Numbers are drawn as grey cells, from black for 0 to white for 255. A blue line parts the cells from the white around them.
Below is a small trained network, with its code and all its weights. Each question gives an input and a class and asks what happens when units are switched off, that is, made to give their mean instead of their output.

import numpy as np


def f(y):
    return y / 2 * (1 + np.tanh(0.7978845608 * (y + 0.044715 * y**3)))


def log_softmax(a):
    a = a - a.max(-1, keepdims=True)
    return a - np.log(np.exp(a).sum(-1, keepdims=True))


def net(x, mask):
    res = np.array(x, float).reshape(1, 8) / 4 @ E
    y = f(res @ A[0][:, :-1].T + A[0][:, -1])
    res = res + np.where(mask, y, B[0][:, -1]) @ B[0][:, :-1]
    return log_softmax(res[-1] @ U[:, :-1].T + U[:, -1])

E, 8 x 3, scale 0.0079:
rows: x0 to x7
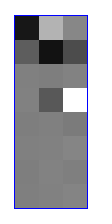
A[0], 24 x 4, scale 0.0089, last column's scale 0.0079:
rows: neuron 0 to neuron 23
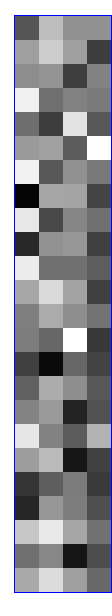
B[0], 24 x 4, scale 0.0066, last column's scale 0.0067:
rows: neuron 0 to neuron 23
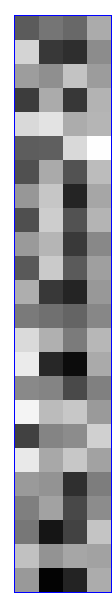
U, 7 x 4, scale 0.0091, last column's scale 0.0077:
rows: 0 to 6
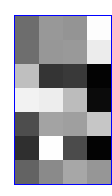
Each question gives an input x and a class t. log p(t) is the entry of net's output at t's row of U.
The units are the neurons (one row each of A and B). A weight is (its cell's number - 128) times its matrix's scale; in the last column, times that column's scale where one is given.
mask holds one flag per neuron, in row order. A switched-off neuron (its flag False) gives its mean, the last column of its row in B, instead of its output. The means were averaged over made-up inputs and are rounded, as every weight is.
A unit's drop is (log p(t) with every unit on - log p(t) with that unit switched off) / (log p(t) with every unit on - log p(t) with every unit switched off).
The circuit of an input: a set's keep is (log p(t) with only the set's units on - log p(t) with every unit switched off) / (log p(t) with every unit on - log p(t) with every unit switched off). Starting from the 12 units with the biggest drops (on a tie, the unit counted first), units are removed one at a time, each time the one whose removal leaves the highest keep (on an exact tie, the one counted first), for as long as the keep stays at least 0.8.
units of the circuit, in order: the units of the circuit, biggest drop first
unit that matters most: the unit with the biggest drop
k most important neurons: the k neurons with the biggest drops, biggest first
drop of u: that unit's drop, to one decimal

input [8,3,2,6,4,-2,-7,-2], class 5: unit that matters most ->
neuron 7
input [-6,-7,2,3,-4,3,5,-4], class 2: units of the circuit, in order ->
[neuron 21; neuron 23]
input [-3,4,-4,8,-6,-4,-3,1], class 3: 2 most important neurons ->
[neuron 4; neuron 13]
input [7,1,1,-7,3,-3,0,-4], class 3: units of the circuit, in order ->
[neuron 16; neuron 18; neuron 22]
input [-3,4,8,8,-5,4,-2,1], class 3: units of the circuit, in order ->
[neuron 4; neuron 13]
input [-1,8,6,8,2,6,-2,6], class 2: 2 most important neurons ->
[neuron 14; neuron 5]
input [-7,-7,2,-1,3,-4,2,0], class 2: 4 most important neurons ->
[neuron 21; neuron 23; neuron 11; neuron 1]
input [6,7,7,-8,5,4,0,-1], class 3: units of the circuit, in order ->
[neuron 16; neuron 22; neuron 18]
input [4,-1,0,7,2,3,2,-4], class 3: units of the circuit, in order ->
[neuron 4; neuron 13]
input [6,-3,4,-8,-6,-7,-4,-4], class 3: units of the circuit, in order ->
[neuron 18; neuron 16]
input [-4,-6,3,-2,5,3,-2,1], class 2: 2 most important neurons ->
[neuron 21; neuron 23]
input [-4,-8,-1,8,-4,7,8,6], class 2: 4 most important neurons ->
[neuron 21; neuron 23; neuron 11; neuron 1]
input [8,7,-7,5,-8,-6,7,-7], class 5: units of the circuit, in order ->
[neuron 7; neuron 9]
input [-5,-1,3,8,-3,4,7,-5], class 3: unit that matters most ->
neuron 4
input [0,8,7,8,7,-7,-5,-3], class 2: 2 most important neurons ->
[neuron 14; neuron 5]
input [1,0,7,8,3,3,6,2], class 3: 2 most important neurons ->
[neuron 4; neuron 13]
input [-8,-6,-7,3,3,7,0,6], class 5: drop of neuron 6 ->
0.2
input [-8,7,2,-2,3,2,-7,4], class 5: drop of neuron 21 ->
0.1
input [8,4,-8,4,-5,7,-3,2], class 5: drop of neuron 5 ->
0.1
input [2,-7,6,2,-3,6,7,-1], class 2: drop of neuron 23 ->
0.2
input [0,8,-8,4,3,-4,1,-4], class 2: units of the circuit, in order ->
[neuron 14]
